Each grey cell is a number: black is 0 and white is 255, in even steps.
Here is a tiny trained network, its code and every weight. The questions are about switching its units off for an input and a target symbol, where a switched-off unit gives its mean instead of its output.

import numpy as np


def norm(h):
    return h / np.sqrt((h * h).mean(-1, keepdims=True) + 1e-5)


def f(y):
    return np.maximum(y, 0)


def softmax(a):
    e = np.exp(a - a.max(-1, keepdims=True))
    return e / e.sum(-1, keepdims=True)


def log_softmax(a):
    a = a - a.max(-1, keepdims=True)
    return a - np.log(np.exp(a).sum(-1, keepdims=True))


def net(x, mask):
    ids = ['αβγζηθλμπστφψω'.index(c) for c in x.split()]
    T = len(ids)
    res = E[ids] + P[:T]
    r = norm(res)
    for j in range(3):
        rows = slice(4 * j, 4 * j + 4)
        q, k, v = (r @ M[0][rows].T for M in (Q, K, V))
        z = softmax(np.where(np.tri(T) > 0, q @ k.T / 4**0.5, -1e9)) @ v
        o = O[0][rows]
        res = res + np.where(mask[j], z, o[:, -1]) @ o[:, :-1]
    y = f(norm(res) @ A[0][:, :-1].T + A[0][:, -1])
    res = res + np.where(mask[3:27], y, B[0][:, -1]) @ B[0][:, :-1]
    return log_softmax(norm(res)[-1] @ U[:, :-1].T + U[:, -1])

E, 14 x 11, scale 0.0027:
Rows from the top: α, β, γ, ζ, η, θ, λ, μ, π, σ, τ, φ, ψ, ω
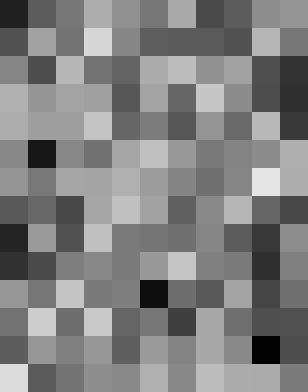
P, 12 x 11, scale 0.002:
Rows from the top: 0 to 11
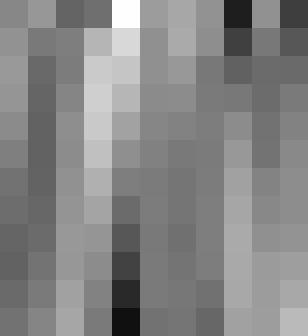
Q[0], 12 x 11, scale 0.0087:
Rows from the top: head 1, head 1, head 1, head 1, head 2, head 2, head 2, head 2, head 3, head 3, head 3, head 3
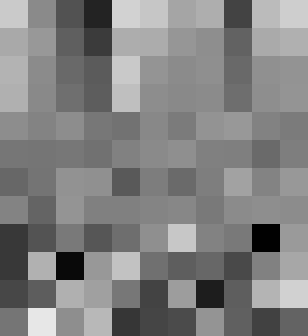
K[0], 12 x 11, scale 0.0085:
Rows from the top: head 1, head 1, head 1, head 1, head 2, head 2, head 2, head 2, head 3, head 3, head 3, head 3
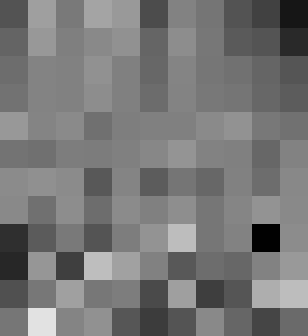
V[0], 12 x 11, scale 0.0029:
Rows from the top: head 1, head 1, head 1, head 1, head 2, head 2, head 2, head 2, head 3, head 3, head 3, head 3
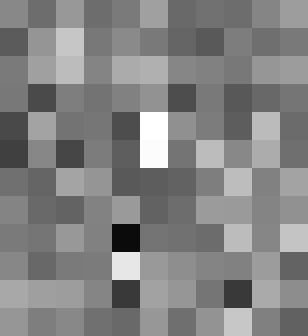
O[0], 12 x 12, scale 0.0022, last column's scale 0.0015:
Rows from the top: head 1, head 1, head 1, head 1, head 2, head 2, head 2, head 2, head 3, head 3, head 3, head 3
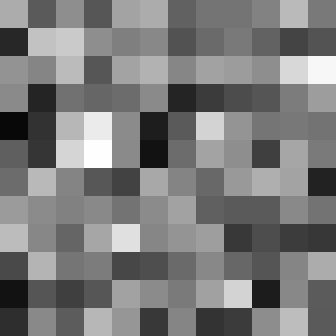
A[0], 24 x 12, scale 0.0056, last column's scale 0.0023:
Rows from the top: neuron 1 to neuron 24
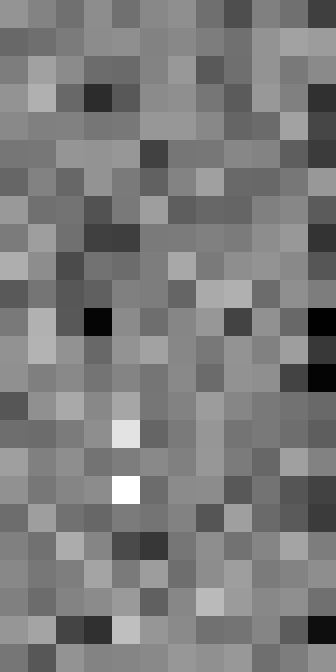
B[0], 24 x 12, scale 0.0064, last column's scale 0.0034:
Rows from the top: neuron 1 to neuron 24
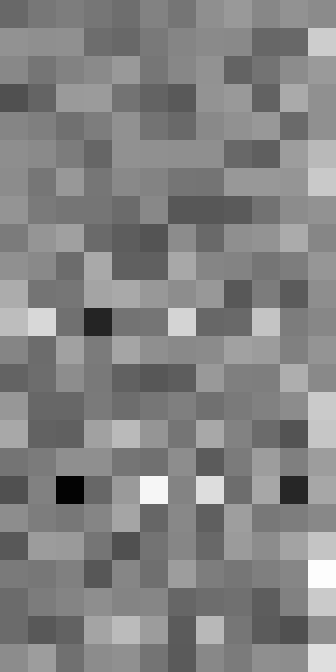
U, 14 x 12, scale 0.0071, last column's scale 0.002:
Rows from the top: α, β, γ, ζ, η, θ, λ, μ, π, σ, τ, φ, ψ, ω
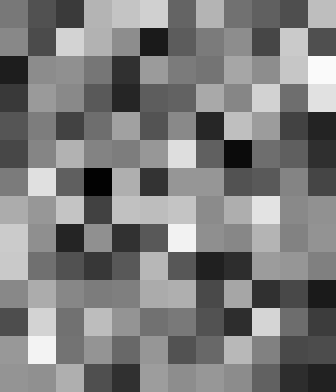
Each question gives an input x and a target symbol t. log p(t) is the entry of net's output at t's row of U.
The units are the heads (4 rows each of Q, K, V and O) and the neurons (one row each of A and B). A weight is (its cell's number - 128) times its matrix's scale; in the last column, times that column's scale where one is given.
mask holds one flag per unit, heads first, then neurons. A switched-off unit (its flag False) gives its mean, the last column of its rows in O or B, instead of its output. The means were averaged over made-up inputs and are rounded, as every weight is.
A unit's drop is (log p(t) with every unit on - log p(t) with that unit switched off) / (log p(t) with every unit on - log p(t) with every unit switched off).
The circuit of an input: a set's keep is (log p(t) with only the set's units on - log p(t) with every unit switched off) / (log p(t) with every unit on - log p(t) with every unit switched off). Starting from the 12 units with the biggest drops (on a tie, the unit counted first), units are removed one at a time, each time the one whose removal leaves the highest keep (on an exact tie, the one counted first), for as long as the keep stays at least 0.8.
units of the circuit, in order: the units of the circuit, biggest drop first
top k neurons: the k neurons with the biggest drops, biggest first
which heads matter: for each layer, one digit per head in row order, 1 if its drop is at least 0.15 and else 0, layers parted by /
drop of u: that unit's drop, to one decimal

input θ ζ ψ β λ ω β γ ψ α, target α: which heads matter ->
001
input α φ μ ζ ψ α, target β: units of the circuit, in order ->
[head 3; neuron 18]
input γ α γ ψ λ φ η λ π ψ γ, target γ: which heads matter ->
010
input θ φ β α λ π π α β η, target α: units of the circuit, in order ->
[head 3]
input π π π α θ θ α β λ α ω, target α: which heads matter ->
001
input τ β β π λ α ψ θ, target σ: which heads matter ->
010
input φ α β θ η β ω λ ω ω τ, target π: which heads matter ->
111
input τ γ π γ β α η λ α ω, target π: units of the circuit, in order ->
[head 2; neuron 10]
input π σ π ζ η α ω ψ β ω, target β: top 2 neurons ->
[neuron 18; neuron 22]
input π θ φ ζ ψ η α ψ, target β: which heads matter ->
000
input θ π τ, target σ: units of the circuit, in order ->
[head 2; head 1; neuron 8]
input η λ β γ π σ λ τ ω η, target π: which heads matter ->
111
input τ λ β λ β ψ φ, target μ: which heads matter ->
110
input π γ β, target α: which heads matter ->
010
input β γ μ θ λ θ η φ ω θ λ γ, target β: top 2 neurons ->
[neuron 18; neuron 24]
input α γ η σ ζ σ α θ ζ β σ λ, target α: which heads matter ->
001
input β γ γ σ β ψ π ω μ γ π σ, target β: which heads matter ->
011
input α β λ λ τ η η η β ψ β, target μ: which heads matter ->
111
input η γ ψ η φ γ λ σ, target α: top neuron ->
[neuron 24]
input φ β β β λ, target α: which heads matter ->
000
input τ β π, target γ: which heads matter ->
011
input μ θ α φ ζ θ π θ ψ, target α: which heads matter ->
001
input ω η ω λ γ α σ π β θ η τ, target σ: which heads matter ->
111
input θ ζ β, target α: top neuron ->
[neuron 16]
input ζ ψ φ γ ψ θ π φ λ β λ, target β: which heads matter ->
011
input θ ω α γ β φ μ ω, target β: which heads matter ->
000
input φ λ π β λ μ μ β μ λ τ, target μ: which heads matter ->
111
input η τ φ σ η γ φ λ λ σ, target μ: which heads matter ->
110
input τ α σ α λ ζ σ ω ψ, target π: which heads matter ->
110
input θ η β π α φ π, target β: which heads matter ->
000
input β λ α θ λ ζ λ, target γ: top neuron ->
[neuron 20]
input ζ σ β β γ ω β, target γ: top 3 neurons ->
[neuron 20; neuron 16; neuron 24]
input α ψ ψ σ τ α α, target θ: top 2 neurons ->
[neuron 3; neuron 16]
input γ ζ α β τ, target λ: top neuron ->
[neuron 18]
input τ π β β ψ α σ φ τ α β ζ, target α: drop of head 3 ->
2.3
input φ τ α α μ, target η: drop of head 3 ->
1.2
